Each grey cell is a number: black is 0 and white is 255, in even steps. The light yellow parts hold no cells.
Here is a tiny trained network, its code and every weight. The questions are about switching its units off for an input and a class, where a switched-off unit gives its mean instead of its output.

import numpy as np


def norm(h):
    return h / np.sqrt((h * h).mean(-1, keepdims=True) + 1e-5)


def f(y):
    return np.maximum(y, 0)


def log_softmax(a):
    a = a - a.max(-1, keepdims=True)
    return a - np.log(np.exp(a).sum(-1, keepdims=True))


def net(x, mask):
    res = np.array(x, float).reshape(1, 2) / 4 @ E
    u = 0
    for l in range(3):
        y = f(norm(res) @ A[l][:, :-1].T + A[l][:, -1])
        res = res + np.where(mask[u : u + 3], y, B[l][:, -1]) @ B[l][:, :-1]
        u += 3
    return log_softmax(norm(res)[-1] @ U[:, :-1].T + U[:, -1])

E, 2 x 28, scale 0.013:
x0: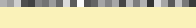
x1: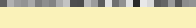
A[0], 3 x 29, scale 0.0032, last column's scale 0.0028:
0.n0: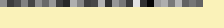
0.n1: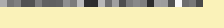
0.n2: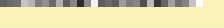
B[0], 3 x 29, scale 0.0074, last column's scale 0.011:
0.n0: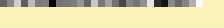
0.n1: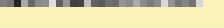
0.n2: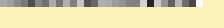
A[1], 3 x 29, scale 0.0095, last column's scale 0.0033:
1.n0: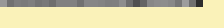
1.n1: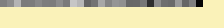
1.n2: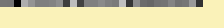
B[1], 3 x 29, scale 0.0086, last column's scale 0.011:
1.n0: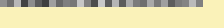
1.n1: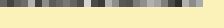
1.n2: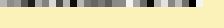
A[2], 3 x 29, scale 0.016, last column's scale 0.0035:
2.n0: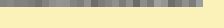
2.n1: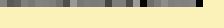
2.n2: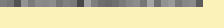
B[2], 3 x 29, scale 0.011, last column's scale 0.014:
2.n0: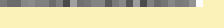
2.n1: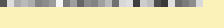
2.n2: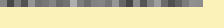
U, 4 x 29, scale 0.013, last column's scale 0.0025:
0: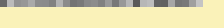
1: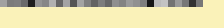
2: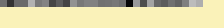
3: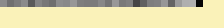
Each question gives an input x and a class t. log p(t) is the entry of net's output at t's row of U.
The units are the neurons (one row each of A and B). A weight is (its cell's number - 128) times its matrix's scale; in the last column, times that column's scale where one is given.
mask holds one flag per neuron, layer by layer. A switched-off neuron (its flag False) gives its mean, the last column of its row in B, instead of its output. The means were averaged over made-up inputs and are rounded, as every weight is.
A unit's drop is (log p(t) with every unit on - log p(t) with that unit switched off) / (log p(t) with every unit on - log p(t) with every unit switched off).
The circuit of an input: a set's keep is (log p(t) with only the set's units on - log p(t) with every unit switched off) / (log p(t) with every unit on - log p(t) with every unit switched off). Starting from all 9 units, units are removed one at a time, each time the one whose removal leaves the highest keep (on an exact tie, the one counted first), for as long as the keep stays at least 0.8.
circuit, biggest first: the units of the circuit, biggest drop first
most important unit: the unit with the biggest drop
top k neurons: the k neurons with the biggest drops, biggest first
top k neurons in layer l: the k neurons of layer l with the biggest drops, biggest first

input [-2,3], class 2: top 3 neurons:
1.n2, 0.n0, 2.n1
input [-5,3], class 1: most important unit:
0.n0
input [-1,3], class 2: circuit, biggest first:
1.n2, 2.n1
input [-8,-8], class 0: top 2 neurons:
2.n1, 0.n0
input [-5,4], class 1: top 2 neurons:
0.n0, 2.n1
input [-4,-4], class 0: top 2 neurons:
0.n0, 0.n1
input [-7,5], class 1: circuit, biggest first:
0.n0, 1.n2
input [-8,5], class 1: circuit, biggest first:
1.n2, 0.n0
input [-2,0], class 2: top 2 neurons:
0.n2, 1.n1
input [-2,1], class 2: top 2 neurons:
0.n2, 1.n2
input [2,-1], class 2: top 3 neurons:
1.n2, 0.n2, 2.n2
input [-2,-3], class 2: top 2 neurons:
0.n0, 2.n1
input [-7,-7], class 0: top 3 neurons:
2.n1, 0.n0, 0.n1
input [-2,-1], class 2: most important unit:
1.n1
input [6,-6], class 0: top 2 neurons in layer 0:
0.n2, 0.n1
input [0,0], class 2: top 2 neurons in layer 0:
0.n1, 0.n0
